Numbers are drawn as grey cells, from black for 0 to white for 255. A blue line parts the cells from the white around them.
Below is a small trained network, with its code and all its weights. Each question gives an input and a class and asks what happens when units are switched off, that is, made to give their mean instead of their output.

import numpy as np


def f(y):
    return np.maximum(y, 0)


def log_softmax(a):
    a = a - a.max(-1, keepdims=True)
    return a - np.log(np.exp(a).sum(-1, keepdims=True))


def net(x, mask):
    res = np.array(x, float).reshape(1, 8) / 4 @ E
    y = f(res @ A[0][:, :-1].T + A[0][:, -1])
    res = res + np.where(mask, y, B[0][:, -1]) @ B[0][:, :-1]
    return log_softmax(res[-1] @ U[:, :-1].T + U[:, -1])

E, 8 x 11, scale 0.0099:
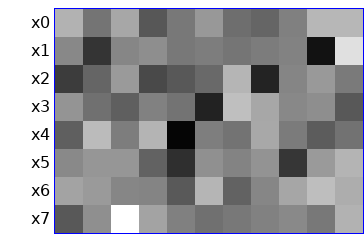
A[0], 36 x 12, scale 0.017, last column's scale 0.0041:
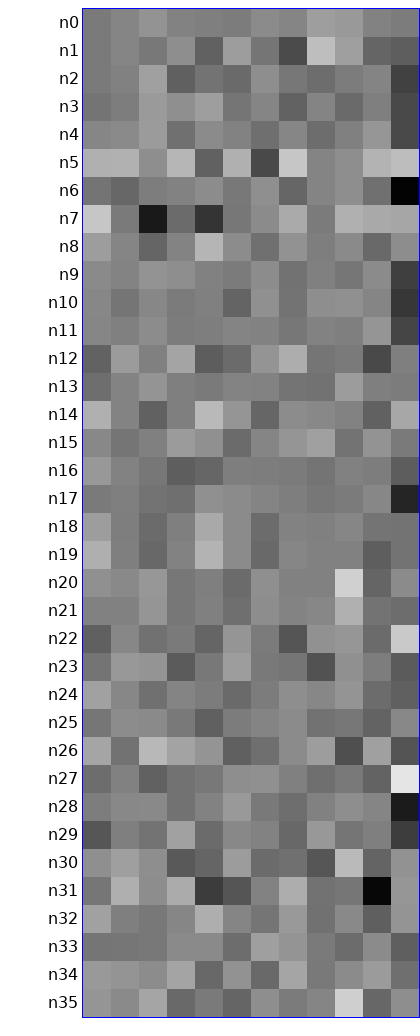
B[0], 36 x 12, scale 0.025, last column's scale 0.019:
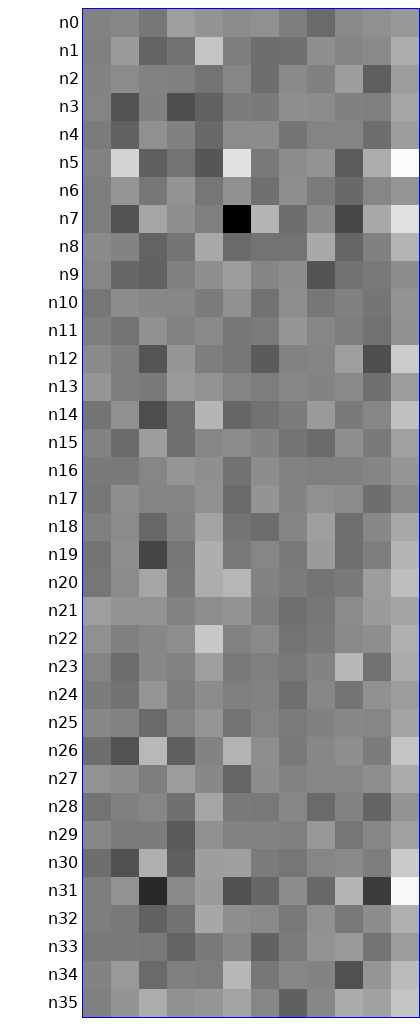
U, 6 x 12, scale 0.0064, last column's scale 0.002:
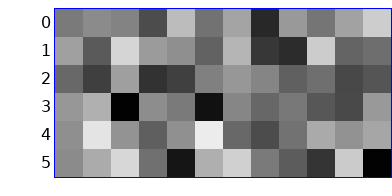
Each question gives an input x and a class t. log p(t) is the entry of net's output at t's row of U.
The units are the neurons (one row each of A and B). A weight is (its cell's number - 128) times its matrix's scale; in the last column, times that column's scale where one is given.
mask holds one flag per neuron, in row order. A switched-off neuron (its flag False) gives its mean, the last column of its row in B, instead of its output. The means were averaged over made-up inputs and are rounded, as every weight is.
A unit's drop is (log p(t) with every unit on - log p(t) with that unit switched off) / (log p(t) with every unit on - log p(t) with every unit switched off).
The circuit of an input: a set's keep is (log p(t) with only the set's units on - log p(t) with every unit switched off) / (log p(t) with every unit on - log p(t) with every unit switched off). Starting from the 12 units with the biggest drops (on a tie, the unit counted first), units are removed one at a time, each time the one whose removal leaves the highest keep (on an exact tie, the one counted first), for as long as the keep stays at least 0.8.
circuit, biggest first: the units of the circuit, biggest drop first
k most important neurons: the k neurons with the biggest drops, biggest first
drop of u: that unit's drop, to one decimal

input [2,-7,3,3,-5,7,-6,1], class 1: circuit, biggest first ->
n5; n14
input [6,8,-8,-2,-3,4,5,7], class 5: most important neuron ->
n31
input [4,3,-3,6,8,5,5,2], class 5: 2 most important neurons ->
n5; n7
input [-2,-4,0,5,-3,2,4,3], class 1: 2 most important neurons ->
n5; n34
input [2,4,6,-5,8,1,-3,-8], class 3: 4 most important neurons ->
n26; n35; n20; n30
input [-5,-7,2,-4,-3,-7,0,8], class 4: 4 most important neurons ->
n7; n35; n20; n21
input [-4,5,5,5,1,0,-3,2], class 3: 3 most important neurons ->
n30; n20; n35
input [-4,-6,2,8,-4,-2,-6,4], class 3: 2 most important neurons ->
n31; n5
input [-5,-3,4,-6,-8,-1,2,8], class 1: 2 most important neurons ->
n5; n34
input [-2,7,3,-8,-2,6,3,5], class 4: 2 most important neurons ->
n7; n23
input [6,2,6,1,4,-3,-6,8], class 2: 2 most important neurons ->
n5; n3
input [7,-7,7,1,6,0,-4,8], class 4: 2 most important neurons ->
n7; n20
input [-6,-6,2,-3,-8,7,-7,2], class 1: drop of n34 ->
0.2
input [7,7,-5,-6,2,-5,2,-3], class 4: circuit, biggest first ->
n5
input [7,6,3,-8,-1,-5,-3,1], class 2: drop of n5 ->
0.1
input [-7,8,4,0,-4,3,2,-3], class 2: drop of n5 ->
0.3
